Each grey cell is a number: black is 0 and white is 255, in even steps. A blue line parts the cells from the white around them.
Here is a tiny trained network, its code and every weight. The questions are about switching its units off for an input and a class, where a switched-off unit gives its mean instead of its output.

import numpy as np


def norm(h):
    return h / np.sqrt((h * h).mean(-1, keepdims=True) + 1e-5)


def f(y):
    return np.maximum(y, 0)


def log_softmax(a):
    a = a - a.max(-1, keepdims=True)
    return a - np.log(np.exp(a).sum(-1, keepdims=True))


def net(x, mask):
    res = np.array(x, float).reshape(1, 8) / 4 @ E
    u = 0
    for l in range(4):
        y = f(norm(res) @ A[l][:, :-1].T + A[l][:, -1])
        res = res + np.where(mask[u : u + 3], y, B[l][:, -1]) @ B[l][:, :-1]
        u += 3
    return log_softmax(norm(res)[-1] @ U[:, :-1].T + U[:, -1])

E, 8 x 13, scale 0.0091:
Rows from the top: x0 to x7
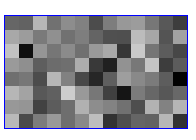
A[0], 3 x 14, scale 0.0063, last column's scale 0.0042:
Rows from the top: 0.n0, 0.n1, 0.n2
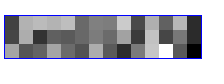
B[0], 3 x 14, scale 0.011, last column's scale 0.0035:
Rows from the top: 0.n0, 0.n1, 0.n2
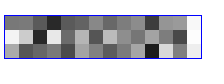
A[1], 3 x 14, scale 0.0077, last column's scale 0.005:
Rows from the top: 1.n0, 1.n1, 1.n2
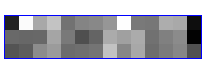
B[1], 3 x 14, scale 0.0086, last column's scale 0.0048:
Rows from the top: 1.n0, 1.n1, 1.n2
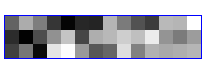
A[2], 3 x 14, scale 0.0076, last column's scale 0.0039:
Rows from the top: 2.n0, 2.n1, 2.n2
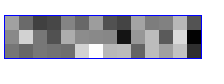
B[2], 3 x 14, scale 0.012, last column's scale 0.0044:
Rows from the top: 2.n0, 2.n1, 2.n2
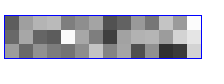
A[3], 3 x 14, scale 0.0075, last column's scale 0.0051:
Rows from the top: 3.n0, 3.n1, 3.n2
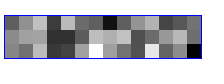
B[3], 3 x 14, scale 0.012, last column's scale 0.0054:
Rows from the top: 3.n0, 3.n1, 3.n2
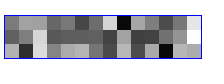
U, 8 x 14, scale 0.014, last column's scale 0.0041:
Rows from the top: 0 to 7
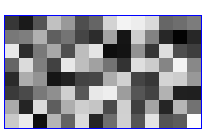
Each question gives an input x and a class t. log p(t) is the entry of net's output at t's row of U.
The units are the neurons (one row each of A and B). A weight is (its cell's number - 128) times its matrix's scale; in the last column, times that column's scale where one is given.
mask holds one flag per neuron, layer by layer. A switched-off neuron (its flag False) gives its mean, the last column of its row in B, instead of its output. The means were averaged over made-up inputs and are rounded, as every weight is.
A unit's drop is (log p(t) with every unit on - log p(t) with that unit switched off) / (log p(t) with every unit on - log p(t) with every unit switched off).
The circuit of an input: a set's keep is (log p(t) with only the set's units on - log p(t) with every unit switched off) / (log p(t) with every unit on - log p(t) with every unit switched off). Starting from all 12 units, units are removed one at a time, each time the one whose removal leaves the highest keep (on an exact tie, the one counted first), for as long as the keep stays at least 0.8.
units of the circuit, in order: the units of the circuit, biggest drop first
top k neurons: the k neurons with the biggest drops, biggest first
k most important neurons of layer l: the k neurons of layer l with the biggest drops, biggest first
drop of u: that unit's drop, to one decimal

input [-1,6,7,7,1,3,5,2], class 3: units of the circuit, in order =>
(2.n1, 2.n0, 3.n0)
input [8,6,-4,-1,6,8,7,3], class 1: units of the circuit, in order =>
(3.n0)
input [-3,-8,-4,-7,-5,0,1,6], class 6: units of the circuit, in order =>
(2.n2, 3.n2)
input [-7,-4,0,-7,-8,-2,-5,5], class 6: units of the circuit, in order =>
(2.n2, 3.n2)
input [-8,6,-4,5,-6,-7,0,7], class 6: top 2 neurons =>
(2.n2, 3.n2)
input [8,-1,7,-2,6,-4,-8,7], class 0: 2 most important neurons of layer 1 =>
(1.n2, 1.n1)
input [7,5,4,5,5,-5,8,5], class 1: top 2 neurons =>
(3.n0, 1.n2)
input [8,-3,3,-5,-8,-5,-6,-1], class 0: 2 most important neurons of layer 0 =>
(0.n0, 0.n2)
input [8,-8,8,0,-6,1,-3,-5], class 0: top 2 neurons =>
(1.n2, 3.n1)
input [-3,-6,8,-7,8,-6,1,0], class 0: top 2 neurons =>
(1.n2, 1.n1)
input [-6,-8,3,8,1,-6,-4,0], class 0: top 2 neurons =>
(1.n1, 0.n0)
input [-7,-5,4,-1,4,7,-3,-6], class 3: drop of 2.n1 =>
0.1
